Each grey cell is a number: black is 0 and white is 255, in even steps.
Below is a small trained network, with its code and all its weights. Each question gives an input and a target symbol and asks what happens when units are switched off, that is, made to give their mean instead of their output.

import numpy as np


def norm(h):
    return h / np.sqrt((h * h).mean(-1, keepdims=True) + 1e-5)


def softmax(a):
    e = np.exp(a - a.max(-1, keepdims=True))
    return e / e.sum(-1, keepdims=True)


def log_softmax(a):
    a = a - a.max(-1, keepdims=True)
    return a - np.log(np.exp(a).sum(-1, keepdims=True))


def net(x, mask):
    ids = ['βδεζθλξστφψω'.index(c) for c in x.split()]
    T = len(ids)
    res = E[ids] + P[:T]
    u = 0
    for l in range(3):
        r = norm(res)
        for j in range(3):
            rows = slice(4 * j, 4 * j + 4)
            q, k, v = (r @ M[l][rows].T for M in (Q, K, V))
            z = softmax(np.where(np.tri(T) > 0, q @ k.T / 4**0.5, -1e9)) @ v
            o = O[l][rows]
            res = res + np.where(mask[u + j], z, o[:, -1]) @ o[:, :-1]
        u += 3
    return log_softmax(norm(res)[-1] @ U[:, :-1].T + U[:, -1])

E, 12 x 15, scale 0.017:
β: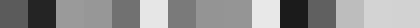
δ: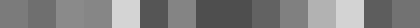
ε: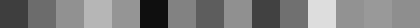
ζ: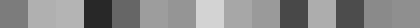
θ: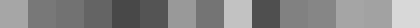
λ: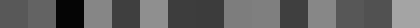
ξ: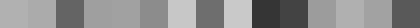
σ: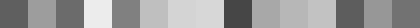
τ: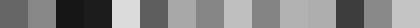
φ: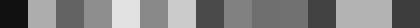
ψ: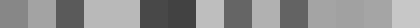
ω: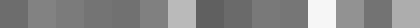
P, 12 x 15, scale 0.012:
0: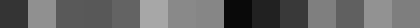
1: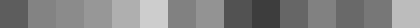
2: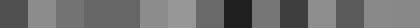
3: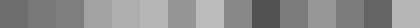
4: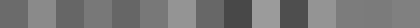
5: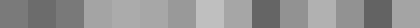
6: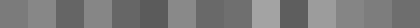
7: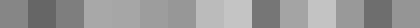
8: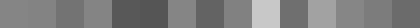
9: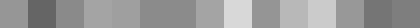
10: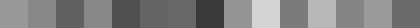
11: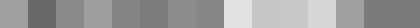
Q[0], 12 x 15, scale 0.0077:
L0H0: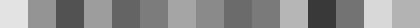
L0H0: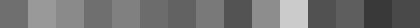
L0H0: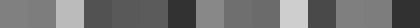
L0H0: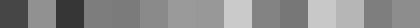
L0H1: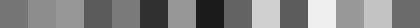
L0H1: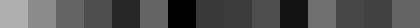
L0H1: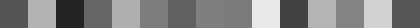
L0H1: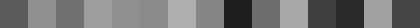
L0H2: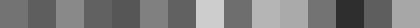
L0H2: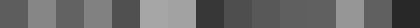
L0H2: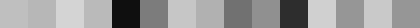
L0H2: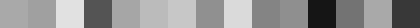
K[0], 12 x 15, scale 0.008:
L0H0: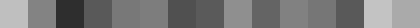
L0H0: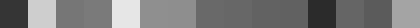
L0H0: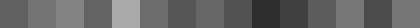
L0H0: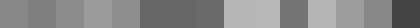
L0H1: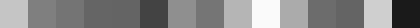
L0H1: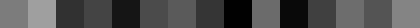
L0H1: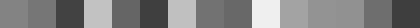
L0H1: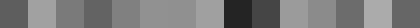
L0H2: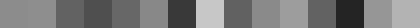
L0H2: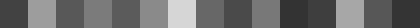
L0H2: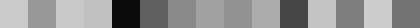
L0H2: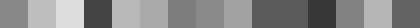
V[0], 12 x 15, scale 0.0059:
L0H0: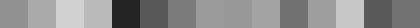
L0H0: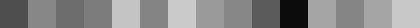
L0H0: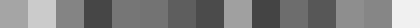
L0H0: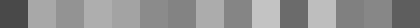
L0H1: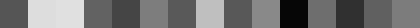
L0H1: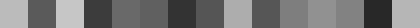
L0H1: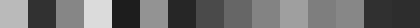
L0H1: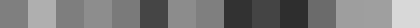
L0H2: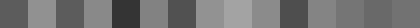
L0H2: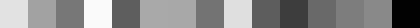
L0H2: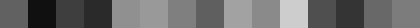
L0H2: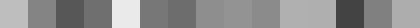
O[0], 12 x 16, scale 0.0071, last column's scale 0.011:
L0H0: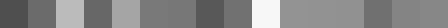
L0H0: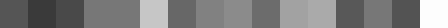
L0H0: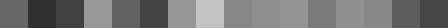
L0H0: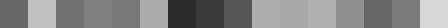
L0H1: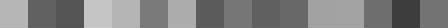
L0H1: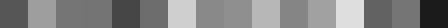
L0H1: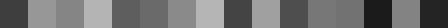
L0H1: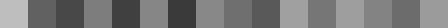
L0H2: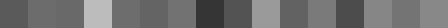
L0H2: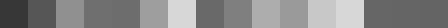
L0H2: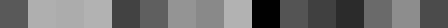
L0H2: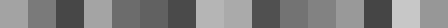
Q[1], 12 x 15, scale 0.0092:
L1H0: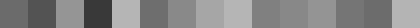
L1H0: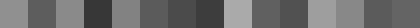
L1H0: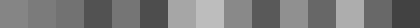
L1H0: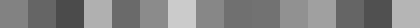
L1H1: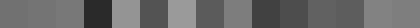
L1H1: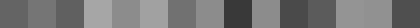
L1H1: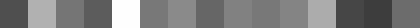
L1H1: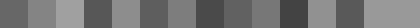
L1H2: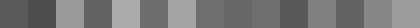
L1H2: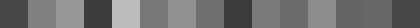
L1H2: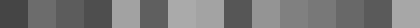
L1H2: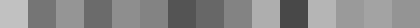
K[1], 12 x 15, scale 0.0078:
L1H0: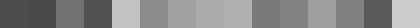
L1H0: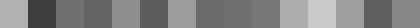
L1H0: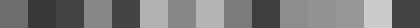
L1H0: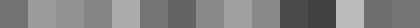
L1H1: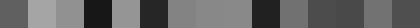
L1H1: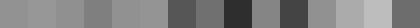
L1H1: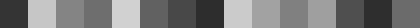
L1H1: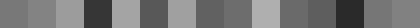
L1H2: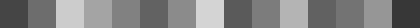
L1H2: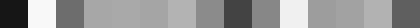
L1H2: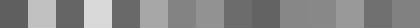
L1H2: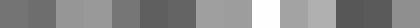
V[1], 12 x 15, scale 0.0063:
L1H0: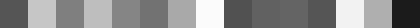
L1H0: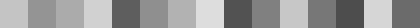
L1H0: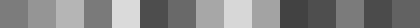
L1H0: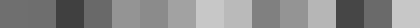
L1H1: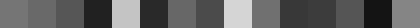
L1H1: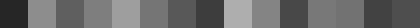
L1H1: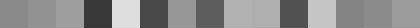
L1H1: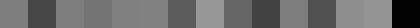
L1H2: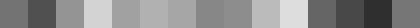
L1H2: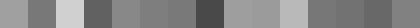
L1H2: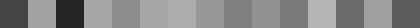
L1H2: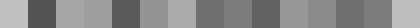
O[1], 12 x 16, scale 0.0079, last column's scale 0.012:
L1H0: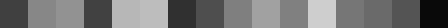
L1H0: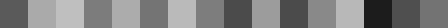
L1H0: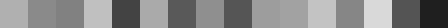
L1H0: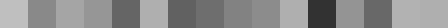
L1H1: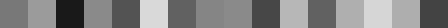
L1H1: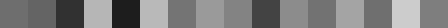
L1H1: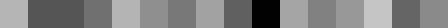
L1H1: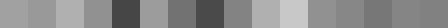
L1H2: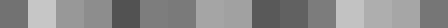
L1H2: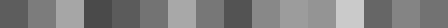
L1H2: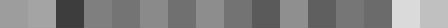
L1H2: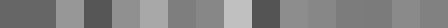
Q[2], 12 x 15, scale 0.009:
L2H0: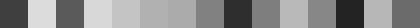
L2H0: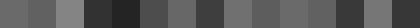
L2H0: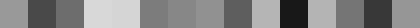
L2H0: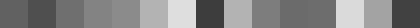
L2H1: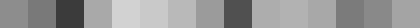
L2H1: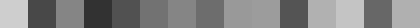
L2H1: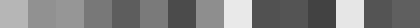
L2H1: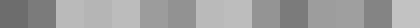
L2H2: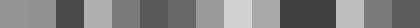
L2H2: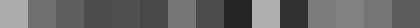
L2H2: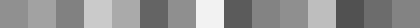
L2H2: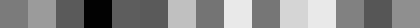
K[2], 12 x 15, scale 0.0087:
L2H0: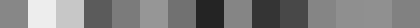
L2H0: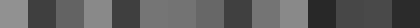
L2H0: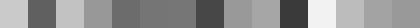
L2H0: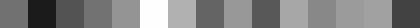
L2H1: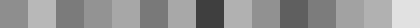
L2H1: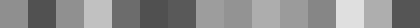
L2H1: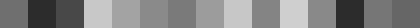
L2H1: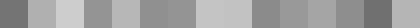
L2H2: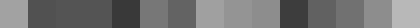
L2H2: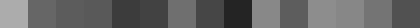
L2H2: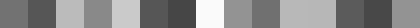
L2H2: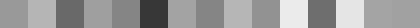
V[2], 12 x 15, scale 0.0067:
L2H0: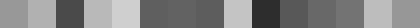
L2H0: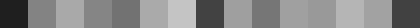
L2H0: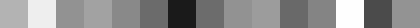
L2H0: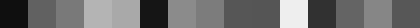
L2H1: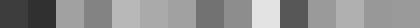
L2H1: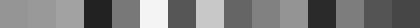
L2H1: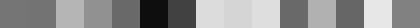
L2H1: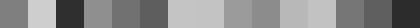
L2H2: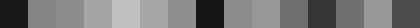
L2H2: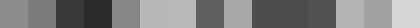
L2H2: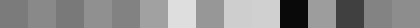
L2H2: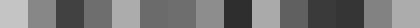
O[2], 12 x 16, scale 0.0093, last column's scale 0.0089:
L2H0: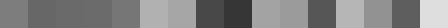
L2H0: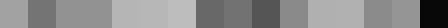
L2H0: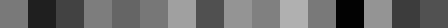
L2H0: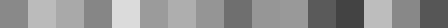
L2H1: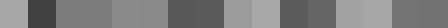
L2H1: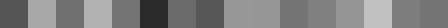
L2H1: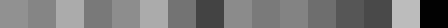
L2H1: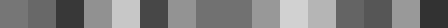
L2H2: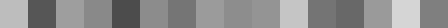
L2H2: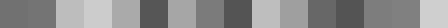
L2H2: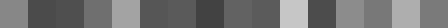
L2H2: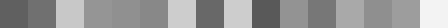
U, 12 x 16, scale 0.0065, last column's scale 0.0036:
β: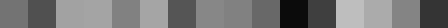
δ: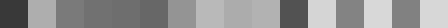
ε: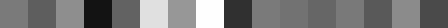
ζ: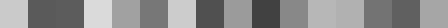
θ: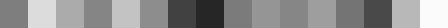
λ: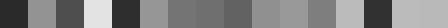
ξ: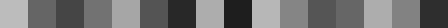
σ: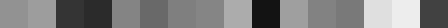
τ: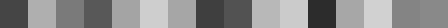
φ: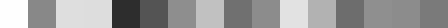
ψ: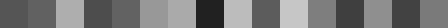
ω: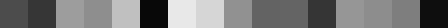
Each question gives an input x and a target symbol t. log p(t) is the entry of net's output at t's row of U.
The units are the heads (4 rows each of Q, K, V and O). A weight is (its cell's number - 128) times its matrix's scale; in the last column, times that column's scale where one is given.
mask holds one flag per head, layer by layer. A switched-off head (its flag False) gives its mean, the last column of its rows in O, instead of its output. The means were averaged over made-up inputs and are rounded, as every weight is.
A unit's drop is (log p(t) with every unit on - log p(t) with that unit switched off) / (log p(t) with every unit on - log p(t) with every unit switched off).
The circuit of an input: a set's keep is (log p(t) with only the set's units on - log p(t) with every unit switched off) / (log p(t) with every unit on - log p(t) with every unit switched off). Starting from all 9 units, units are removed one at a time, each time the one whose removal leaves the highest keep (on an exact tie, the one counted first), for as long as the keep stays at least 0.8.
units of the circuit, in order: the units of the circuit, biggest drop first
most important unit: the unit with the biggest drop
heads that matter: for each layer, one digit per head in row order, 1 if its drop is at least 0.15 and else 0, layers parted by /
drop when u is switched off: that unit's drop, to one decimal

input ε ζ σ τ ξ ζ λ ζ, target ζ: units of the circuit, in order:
L0H1, L2H0
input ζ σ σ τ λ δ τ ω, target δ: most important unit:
L2H2
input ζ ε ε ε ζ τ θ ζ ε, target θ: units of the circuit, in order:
L2H1, L0H0
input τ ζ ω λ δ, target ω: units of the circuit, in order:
L2H2, L1H0
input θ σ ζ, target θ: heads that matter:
110 / 010 / 100
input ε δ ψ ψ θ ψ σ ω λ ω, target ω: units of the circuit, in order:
L1H1, L2H2, L0H1
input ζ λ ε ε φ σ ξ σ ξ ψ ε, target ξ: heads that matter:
001 / 000 / 001
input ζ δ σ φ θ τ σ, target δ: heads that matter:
101 / 010 / 010
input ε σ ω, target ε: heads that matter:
011 / 110 / 110
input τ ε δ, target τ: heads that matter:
001 / 010 / 100
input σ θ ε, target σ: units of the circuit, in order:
L1H1, L2H2
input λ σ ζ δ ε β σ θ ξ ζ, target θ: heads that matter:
110 / 000 / 011
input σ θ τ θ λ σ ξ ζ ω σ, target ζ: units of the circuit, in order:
L0H2, L2H0, L1H2
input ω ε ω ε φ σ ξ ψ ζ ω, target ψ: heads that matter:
000 / 100 / 111
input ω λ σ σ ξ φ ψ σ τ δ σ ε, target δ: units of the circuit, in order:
L2H2, L0H1
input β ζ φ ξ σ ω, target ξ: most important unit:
L0H2
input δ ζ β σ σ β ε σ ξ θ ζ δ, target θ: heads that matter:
111 / 000 / 011
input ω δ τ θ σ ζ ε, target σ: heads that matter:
100 / 110 / 000
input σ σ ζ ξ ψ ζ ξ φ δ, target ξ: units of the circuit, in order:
L0H2, L2H2
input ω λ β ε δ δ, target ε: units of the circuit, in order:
L2H1, L0H1
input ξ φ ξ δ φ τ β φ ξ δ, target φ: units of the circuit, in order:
L2H2
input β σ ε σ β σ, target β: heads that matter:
000 / 100 / 010
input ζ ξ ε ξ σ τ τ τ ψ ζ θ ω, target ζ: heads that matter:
011 / 110 / 101
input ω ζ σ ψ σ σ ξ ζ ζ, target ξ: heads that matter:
001 / 001 / 001
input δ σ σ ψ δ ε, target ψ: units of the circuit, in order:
L2H0, L2H1
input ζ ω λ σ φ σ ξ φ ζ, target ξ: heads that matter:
011 / 000 / 001
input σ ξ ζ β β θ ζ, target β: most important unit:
L2H1
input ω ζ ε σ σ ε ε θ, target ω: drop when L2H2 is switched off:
0.4
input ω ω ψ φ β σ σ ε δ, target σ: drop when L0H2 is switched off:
0.0
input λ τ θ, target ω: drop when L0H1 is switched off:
0.2
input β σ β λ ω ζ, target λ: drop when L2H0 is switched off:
0.2
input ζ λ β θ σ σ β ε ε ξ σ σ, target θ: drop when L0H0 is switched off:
0.8
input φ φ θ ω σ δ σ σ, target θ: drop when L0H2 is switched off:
0.1
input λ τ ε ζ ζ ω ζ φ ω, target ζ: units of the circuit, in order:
L0H1
